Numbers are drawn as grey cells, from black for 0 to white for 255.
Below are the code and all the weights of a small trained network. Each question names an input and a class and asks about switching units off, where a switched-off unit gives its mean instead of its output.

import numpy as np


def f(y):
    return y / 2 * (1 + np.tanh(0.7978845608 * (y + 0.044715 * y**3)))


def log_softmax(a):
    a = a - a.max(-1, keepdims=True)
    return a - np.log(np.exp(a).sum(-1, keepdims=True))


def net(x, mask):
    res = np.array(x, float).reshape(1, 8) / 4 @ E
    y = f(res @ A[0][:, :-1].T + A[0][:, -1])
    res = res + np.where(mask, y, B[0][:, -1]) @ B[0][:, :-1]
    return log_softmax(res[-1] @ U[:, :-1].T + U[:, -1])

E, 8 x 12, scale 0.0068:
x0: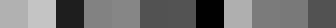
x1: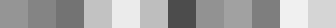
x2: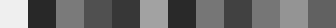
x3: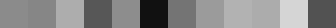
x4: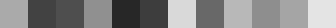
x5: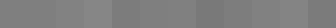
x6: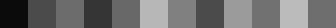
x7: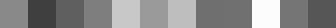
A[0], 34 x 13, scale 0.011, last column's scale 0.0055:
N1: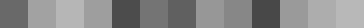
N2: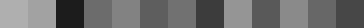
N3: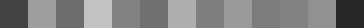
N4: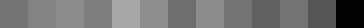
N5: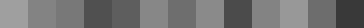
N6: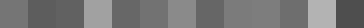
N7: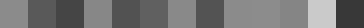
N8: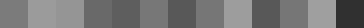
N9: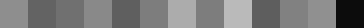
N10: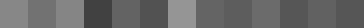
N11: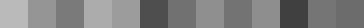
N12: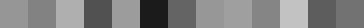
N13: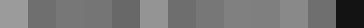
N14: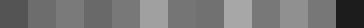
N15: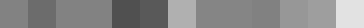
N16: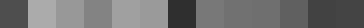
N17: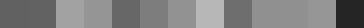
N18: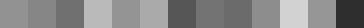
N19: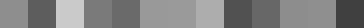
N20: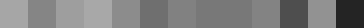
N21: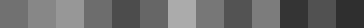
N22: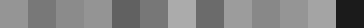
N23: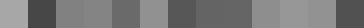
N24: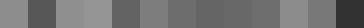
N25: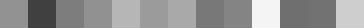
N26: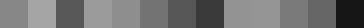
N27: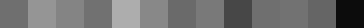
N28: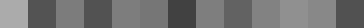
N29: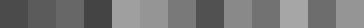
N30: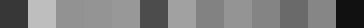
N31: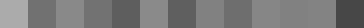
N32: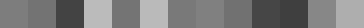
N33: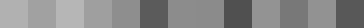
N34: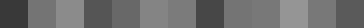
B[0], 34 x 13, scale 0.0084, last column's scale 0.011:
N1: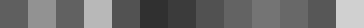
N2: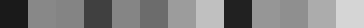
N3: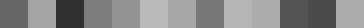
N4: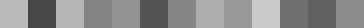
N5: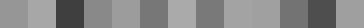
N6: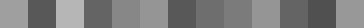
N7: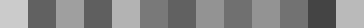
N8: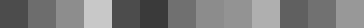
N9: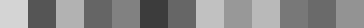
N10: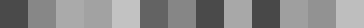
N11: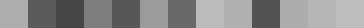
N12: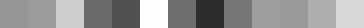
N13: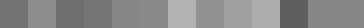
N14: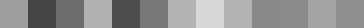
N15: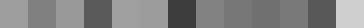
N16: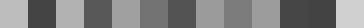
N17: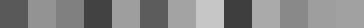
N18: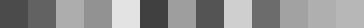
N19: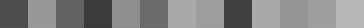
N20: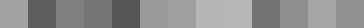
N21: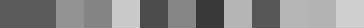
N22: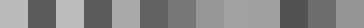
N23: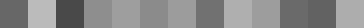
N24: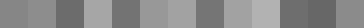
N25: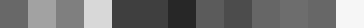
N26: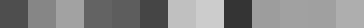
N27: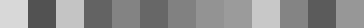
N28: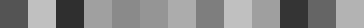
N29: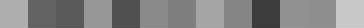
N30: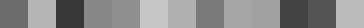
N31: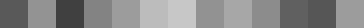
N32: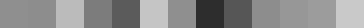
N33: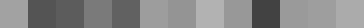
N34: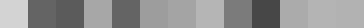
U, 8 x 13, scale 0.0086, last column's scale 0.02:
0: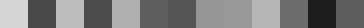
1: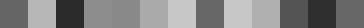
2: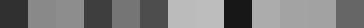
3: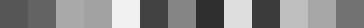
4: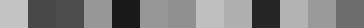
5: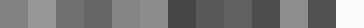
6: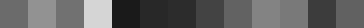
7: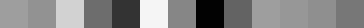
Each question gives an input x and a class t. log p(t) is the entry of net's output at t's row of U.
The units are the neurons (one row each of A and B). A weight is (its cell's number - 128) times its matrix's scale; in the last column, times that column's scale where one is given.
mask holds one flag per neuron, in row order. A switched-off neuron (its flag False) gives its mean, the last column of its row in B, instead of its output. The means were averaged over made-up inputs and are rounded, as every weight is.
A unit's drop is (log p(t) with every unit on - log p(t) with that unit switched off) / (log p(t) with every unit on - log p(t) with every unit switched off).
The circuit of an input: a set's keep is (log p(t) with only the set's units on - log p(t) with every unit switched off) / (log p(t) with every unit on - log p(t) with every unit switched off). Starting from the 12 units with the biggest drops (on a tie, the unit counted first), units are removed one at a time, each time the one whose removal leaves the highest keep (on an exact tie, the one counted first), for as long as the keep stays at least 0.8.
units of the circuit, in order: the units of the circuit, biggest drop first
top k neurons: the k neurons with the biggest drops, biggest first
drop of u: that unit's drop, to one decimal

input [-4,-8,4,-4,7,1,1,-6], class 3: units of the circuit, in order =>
N21
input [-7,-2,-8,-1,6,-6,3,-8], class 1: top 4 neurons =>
N3; N30; N25; N2
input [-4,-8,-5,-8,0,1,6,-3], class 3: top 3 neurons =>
N21; N12; N10
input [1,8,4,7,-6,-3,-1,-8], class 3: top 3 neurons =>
N18; N25; N32
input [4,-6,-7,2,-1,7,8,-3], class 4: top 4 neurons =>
N34; N29; N14; N28
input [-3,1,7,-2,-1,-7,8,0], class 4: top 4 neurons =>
N29; N34; N14; N30
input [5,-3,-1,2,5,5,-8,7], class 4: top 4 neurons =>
N11; N33; N20; N1
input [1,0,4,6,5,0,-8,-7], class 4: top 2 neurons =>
N33; N11
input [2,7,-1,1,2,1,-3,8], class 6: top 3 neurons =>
N25; N21; N10
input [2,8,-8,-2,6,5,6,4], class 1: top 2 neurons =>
N3; N21
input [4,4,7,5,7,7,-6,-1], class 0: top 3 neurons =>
N7; N22; N15
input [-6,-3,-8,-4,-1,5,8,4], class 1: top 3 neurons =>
N3; N30; N11
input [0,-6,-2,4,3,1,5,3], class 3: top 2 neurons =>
N10; N21
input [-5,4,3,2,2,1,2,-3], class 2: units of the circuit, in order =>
N19
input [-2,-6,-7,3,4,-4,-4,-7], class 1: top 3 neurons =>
N30; N3; N25
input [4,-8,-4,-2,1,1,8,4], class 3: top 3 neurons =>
N21; N10; N11
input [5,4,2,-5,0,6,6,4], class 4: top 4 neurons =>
N29; N14; N12; N34
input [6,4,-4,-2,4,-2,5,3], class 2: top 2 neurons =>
N2; N26
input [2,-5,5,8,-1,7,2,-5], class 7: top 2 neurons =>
N12; N25
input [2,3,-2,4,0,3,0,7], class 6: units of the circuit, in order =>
N25
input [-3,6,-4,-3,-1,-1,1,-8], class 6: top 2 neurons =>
N1; N21
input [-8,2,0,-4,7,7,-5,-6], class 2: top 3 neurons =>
N19; N17; N16
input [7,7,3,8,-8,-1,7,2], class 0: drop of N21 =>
0.1
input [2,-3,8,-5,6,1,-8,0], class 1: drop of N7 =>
0.0
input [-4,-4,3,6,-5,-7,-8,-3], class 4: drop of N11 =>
0.3
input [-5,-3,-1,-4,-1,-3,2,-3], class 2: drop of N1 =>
-0.1
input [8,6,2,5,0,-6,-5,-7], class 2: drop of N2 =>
0.6
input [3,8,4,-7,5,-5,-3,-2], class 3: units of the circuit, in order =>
N18
